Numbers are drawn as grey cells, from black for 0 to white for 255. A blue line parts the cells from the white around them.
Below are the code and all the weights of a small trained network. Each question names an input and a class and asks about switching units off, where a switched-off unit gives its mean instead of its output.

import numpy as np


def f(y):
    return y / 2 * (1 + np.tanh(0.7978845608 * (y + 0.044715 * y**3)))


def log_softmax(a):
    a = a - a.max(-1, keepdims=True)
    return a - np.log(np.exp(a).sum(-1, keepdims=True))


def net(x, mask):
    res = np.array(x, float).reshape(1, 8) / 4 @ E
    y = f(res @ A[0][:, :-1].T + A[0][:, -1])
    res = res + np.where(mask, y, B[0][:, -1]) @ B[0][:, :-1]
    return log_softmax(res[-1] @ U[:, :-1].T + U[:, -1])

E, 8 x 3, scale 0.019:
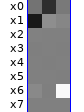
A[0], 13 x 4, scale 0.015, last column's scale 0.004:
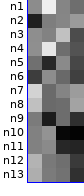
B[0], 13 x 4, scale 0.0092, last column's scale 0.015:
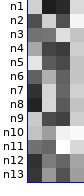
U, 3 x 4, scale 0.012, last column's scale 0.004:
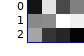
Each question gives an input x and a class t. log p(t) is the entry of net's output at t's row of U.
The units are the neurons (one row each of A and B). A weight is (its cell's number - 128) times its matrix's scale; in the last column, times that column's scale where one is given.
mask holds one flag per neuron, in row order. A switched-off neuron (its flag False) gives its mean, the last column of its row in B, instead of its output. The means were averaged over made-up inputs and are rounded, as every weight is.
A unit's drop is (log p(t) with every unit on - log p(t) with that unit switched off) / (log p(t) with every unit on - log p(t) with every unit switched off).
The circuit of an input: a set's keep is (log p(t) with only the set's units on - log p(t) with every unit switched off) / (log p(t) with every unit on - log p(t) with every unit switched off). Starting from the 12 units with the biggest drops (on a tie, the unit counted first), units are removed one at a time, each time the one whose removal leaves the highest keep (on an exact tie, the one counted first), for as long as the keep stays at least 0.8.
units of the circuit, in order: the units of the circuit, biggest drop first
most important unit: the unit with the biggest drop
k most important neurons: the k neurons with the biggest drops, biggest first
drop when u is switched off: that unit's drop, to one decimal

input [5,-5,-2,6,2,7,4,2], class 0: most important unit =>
n7
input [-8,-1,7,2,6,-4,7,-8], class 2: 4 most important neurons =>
(n1; n4; n10; n11)
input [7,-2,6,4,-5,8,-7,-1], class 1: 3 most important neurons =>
(n10; n11; n1)
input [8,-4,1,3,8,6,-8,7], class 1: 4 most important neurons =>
(n10; n11; n1; n4)
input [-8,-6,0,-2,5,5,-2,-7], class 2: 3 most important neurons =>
(n1; n4; n2)
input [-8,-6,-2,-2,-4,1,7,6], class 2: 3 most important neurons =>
(n1; n4; n10)
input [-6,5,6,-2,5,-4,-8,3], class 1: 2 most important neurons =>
(n10; n11)
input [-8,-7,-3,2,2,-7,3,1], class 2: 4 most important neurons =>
(n1; n4; n2; n6)
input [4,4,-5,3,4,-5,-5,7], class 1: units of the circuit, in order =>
(n10; n11)
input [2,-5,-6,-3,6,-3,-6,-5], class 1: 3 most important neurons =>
(n10; n11; n2)
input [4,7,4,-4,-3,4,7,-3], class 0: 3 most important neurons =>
(n2; n10; n11)
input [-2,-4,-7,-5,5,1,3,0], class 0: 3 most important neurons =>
(n10; n7; n11)
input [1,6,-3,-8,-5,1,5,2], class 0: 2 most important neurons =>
(n2; n10)
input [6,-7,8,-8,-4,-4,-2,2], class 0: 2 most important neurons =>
(n8; n7)
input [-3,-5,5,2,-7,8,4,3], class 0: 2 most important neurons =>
(n7; n10)
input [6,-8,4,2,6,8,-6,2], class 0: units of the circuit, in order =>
(n8)
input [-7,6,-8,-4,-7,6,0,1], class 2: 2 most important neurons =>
(n1; n4)
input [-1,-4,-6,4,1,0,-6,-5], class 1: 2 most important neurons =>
(n10; n11)
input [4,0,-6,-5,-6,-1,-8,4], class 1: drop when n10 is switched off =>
0.1
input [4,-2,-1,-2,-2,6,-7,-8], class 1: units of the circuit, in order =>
(n10)
